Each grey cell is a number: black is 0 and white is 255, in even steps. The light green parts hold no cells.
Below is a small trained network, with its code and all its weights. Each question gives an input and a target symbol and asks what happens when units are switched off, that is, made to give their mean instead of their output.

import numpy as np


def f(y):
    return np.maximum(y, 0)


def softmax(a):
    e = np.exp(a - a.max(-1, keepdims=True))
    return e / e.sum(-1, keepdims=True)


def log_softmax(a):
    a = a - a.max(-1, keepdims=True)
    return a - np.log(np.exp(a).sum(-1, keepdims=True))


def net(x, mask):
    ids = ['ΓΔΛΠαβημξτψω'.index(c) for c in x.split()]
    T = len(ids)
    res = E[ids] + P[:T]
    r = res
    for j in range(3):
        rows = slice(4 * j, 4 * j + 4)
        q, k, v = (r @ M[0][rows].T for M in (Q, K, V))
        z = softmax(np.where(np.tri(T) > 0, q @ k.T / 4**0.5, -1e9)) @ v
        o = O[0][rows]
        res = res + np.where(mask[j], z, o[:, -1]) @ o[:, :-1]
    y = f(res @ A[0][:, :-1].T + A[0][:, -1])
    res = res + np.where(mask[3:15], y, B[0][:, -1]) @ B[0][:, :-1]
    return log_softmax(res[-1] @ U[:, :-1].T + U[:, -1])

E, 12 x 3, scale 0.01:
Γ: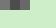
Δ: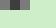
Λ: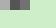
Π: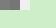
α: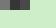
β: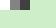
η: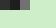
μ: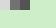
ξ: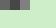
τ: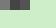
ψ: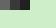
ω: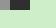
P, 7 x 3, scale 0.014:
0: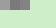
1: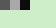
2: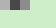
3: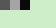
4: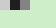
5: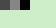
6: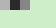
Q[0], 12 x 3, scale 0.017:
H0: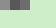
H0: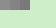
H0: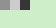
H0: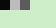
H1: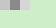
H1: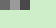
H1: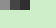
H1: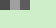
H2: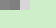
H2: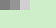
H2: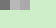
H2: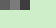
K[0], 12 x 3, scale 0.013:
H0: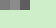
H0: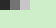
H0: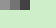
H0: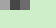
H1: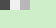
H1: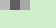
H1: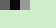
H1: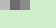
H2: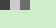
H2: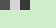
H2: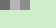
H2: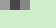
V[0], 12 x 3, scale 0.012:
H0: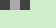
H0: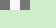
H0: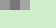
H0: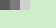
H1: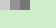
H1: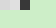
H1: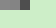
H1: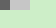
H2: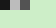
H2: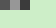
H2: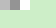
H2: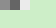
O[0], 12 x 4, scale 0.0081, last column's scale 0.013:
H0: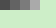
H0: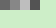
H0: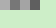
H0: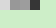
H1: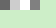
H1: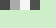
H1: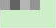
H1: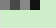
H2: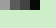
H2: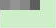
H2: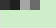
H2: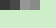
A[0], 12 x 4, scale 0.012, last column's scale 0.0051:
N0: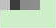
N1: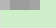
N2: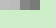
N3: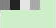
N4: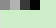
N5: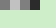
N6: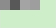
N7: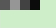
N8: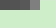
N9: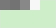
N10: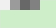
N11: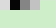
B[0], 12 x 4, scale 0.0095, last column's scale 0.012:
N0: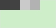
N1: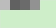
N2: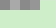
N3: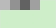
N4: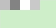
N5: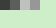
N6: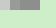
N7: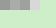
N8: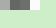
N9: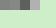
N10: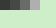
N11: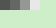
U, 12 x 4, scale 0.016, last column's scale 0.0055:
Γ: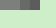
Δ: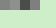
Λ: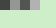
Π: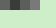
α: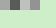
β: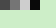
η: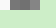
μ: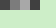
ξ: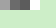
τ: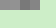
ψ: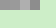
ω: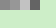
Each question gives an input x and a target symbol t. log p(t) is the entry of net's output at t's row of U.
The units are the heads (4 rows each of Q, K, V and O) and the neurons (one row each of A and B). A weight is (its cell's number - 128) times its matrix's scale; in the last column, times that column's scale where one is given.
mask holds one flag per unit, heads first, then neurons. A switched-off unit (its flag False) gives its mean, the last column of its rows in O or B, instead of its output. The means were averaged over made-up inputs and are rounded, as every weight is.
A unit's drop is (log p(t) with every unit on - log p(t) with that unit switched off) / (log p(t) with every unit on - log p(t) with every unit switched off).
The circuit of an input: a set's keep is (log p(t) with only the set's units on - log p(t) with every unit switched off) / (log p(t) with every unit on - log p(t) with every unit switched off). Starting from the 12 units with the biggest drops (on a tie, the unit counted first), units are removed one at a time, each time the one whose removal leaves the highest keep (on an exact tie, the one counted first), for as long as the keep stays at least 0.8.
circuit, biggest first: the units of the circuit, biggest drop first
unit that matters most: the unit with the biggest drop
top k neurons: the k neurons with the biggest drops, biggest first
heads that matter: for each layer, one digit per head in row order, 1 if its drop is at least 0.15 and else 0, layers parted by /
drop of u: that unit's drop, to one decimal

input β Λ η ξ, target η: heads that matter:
010
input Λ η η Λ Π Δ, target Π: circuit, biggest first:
[H2 H1]
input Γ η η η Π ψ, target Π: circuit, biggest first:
[H2 N8]
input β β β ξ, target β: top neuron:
[N5]
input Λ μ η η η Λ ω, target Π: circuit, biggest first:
[N11 H1]
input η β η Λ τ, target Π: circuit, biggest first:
[H1 N11]
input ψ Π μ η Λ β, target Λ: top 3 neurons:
[N4 N0 N11]
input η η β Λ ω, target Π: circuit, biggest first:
[N4 N11]
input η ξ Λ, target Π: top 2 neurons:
[N4 N7]
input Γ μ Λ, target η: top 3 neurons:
[N3 N11 N0]
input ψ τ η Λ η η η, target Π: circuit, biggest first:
[H1 N11]
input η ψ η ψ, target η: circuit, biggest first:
[H1 N4]
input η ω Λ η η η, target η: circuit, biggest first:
[H1 N4 H0]
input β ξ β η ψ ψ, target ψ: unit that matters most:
N4
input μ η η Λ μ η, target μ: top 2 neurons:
[N4 N5]
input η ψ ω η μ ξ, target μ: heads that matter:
011
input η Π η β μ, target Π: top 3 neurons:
[N4 N7 N11]
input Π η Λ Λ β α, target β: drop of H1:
1.1
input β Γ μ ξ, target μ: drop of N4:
0.3
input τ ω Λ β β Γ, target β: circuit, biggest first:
[H1]
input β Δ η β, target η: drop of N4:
0.4
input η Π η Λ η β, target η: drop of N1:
0.0
